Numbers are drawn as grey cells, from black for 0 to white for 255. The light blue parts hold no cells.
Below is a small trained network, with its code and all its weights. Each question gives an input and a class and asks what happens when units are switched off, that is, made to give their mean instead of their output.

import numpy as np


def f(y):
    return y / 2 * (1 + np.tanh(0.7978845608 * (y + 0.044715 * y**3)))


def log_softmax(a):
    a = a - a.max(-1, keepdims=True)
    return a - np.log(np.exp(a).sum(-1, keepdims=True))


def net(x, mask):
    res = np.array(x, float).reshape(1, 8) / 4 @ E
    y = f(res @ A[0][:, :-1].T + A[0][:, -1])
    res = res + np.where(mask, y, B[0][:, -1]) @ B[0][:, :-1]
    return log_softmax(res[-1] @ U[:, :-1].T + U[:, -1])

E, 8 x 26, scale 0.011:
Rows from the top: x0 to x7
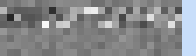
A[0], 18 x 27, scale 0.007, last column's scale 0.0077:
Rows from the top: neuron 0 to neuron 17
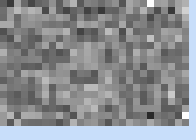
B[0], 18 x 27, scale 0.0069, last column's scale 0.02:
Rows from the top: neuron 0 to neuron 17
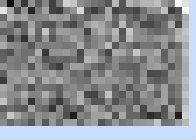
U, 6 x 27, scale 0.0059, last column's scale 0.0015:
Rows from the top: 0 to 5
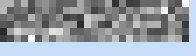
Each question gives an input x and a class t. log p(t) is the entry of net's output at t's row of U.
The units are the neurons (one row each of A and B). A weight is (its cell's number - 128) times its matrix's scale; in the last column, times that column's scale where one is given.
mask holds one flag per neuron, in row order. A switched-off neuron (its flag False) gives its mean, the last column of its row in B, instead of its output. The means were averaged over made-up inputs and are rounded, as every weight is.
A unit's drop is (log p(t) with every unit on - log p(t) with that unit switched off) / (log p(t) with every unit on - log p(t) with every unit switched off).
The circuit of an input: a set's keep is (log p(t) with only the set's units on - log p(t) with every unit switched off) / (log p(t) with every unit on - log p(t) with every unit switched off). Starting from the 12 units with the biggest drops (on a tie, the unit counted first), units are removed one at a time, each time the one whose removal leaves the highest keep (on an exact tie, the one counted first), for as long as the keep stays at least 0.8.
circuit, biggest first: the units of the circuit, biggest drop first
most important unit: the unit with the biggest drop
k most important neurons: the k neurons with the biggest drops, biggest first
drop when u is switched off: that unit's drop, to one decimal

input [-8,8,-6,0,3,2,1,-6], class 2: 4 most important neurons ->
(neuron 1; neuron 15; neuron 3; neuron 7)
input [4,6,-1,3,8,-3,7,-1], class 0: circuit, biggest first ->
(neuron 0)
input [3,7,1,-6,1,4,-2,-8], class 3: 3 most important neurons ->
(neuron 7; neuron 17; neuron 16)
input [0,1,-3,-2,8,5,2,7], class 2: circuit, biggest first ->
(neuron 1; neuron 13)
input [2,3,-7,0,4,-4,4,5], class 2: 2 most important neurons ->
(neuron 1; neuron 3)
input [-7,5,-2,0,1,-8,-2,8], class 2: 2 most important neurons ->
(neuron 1; neuron 15)
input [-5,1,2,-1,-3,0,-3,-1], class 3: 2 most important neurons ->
(neuron 1; neuron 13)
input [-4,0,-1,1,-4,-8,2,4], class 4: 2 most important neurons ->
(neuron 1; neuron 14)
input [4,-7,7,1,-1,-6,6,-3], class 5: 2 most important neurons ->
(neuron 4; neuron 11)
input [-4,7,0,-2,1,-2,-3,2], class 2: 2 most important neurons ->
(neuron 0; neuron 3)
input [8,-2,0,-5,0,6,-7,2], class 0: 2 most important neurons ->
(neuron 0; neuron 5)
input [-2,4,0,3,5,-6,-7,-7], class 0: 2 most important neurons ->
(neuron 0; neuron 5)
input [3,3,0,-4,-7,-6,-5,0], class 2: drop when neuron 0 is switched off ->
0.2
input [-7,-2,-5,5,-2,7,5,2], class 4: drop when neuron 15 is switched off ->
0.0
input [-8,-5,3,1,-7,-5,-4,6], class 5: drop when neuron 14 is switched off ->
0.1
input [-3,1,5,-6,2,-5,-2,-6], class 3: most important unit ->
neuron 7
